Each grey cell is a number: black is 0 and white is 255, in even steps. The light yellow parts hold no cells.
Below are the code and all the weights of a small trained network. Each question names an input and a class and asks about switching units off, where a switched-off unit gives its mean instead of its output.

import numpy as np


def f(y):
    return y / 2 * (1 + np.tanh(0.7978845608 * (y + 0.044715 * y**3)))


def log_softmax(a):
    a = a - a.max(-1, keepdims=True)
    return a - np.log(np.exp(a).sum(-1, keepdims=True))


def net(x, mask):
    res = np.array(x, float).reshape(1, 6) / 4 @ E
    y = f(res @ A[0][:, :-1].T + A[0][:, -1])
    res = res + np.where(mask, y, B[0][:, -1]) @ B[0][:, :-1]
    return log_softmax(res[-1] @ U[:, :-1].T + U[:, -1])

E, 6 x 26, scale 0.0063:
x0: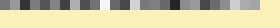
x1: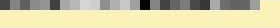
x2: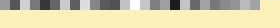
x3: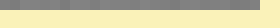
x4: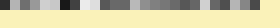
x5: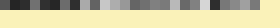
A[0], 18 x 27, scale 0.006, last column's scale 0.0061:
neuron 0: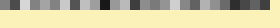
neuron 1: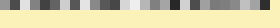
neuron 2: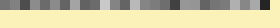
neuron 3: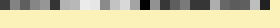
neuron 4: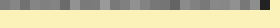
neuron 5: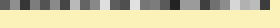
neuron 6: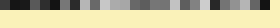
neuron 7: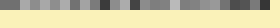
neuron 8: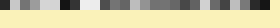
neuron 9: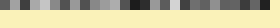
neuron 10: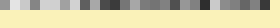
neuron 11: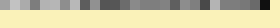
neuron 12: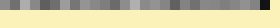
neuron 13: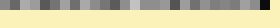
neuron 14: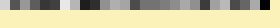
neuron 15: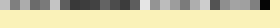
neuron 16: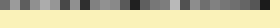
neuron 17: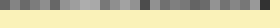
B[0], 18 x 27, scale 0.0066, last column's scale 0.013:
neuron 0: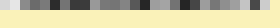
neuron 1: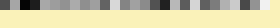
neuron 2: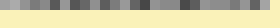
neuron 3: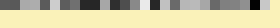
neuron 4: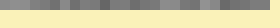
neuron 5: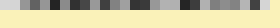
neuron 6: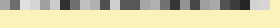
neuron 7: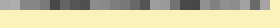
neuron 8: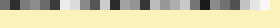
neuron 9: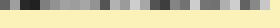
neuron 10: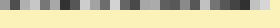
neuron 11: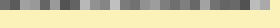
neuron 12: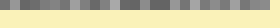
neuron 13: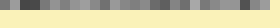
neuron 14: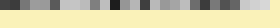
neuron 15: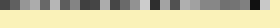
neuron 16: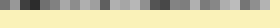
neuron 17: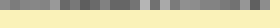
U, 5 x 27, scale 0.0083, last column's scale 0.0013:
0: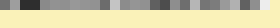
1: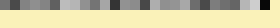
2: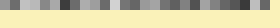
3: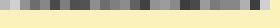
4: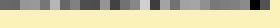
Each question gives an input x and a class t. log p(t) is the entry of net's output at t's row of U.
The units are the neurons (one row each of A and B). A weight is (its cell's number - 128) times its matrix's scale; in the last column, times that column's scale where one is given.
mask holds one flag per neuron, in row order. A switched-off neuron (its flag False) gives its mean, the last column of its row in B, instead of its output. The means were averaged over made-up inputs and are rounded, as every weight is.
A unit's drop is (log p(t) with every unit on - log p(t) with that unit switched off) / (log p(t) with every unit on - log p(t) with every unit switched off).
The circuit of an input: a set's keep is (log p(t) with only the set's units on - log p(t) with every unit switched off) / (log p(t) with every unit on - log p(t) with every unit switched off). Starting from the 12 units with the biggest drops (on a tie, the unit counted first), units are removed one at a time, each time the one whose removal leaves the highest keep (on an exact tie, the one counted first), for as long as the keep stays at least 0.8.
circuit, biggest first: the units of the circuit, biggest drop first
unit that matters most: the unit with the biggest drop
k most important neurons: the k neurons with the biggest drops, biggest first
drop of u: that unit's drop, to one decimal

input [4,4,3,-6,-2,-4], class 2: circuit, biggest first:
[neuron 10]
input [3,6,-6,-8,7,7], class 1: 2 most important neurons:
[neuron 8; neuron 1]
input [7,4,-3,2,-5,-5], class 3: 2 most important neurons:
[neuron 5; neuron 8]
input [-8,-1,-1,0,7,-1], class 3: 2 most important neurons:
[neuron 0; neuron 14]
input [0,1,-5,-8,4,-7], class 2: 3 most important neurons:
[neuron 10; neuron 1; neuron 11]
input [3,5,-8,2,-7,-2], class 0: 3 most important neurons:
[neuron 9; neuron 8; neuron 16]
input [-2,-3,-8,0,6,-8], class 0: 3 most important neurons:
[neuron 9; neuron 16; neuron 6]
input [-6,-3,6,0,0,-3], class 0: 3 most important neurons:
[neuron 1; neuron 5; neuron 13]
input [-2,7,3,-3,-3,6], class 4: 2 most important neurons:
[neuron 3; neuron 10]
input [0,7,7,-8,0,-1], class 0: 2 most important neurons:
[neuron 1; neuron 15]
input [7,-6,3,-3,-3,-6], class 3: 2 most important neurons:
[neuron 5; neuron 6]
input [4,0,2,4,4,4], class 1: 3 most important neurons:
[neuron 8; neuron 10; neuron 0]
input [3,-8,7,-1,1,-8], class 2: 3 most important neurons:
[neuron 10; neuron 11; neuron 3]
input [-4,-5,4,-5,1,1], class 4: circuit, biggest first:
[neuron 15]
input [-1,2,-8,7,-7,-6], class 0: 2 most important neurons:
[neuron 9; neuron 8]
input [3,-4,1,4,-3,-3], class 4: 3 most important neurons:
[neuron 8; neuron 6; neuron 0]
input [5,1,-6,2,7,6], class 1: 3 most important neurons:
[neuron 8; neuron 1; neuron 10]
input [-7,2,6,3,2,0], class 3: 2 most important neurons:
[neuron 0; neuron 7]
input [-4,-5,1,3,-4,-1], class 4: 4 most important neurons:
[neuron 8; neuron 15; neuron 5; neuron 2]
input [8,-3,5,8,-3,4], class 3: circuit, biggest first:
[neuron 5]
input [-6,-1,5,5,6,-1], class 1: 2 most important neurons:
[neuron 8; neuron 5]
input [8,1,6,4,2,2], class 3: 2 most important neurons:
[neuron 5; neuron 2]
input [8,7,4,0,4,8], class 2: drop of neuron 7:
0.1
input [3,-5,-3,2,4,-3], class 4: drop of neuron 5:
0.0
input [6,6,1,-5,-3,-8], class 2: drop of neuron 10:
1.2
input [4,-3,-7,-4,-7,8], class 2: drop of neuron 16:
-0.1
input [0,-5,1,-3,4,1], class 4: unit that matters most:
neuron 15
